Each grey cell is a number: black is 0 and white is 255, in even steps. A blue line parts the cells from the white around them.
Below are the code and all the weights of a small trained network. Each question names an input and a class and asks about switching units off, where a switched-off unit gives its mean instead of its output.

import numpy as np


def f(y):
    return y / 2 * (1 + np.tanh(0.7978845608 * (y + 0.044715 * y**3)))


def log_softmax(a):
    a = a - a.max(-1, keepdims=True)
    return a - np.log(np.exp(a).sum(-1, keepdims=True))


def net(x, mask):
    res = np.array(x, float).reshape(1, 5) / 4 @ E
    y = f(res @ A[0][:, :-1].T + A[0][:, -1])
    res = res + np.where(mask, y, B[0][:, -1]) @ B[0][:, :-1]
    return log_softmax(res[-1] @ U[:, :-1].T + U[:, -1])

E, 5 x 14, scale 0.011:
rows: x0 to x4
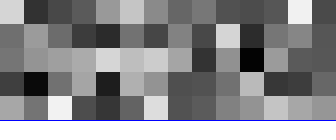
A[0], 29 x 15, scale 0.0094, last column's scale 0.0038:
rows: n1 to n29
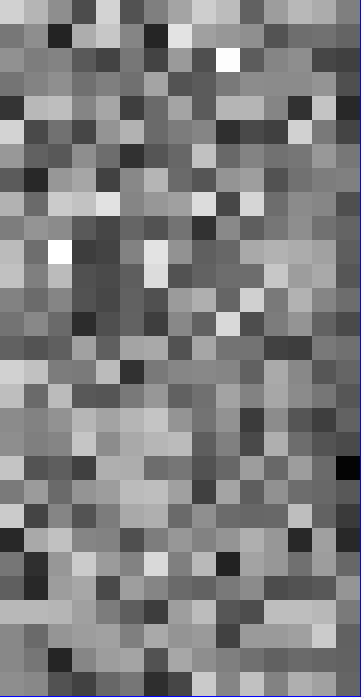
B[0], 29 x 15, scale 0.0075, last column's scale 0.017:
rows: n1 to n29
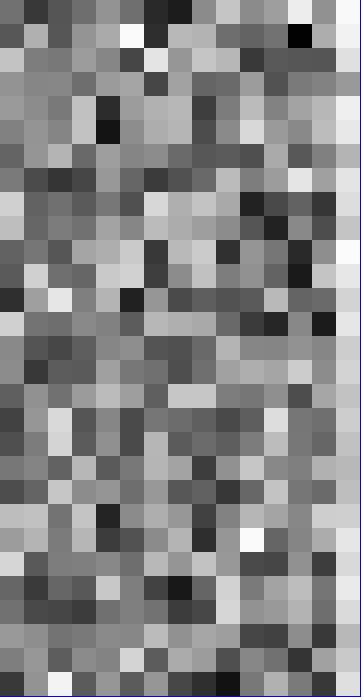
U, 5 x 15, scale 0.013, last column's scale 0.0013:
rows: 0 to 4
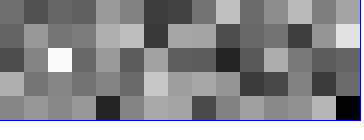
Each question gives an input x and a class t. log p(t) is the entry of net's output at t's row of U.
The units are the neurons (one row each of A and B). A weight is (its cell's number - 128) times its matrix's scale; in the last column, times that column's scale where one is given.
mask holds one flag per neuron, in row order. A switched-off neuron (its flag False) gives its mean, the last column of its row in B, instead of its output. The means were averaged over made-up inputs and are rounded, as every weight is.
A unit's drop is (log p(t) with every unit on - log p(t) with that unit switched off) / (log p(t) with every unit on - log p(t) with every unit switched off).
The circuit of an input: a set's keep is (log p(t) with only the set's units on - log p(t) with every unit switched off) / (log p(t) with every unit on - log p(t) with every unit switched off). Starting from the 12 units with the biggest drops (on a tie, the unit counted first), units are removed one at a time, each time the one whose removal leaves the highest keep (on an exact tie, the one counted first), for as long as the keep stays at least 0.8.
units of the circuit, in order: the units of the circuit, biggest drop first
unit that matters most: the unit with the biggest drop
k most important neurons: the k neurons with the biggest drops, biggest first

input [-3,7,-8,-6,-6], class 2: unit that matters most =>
n29
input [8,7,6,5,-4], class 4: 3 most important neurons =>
n6; n22; n20
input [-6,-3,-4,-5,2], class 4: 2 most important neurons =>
n5; n23
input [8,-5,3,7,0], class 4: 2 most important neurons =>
n6; n22
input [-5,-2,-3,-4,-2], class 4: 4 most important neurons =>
n5; n25; n23; n8
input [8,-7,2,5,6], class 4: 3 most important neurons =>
n22; n6; n20
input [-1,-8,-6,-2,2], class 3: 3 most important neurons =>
n9; n24; n27
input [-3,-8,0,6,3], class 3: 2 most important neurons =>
n24; n9
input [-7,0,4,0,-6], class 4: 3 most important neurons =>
n5; n23; n11
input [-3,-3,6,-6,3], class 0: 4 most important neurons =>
n1; n26; n16; n29
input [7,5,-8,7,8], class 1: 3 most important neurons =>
n11; n12; n17
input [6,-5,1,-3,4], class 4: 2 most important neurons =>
n6; n22
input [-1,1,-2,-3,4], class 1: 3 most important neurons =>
n11; n12; n25
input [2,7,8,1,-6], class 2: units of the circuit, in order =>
n18
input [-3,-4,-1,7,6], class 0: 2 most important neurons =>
n8; n25
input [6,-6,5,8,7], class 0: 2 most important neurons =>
n8; n25
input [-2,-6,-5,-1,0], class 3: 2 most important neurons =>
n9; n24
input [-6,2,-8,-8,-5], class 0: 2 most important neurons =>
n1; n26
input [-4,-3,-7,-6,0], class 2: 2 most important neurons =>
n29; n13
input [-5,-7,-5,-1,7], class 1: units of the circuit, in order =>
n11
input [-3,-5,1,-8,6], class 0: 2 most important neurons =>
n1; n26
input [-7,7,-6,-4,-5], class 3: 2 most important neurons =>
n14; n3
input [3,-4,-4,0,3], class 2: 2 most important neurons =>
n13; n29
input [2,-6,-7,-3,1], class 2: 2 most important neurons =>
n29; n13
